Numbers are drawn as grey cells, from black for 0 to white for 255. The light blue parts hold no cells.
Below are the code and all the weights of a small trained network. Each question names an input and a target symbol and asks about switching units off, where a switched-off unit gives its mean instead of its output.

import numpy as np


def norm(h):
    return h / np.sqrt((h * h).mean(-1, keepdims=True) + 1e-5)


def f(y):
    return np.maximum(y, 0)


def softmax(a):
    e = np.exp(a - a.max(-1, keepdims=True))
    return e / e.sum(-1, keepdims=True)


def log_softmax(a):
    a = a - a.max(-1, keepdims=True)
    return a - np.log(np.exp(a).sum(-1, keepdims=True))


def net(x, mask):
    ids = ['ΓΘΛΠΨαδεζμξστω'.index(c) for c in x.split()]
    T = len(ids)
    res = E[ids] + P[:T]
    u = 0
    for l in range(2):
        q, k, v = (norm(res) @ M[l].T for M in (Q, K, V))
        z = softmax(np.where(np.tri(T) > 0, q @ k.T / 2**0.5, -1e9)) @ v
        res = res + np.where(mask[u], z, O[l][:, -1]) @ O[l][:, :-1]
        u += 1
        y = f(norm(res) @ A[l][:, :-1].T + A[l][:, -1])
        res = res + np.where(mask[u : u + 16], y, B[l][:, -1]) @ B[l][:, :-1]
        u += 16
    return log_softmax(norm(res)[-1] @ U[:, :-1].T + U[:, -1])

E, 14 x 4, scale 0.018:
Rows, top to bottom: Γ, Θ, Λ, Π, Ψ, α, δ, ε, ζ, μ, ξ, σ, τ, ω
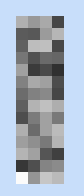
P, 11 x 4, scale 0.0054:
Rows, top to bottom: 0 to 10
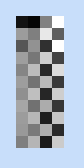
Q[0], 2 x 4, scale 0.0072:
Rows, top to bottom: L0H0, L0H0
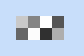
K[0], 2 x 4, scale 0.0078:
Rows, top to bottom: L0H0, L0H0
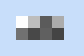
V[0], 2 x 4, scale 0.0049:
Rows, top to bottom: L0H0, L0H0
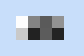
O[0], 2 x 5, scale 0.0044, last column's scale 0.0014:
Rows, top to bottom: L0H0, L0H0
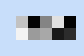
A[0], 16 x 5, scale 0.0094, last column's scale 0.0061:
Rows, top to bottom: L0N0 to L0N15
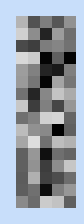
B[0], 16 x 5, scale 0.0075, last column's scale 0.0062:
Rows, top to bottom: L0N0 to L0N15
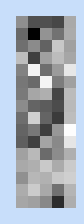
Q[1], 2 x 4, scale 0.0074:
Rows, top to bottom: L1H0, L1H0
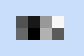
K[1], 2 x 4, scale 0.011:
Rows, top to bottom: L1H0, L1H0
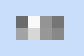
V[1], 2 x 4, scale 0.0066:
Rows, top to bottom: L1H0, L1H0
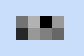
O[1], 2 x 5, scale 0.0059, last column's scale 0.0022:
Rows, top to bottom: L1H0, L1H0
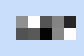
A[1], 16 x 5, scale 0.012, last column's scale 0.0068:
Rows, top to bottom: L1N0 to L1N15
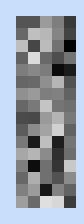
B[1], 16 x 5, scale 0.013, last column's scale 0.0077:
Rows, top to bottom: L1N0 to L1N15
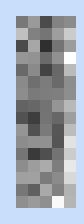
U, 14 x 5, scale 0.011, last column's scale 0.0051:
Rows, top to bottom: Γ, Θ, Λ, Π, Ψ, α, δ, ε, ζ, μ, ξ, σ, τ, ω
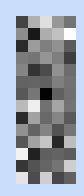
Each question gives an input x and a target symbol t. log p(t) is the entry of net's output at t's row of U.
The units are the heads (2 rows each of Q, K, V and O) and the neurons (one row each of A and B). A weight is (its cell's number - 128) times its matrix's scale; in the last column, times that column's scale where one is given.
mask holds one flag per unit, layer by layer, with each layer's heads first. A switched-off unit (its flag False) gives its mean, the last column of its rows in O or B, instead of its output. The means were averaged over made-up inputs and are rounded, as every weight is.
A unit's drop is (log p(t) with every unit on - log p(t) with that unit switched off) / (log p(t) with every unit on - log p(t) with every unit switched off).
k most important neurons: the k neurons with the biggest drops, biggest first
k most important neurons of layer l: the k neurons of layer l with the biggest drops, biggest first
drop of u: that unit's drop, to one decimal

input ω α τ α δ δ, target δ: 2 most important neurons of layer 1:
L1N4, L1N11
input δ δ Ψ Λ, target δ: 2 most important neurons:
L1N11, L0N4
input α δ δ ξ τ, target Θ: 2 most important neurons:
L0N4, L1N9
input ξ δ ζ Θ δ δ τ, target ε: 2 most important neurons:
L0N14, L0N10
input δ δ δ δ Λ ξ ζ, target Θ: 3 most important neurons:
L0N4, L0N10, L1N9
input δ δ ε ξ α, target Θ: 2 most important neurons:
L0N10, L0N4
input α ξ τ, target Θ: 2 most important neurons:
L0N4, L0N12
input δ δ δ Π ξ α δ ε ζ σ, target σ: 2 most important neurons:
L0N3, L0N1
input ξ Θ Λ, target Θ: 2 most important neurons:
L0N4, L0N9
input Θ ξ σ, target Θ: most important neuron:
L0N1
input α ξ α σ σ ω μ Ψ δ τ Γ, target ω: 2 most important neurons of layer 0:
L0N9, L0N6
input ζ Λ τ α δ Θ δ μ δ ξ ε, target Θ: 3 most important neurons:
L0N10, L0N4, L1N9
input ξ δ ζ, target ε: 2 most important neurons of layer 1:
L1N11, L1N1
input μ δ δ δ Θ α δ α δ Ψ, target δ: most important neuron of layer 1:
L1N4
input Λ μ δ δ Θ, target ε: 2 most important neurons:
L0N8, L0N6
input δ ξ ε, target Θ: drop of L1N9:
0.4
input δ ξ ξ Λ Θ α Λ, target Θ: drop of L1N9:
0.1
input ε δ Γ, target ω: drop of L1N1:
-0.1
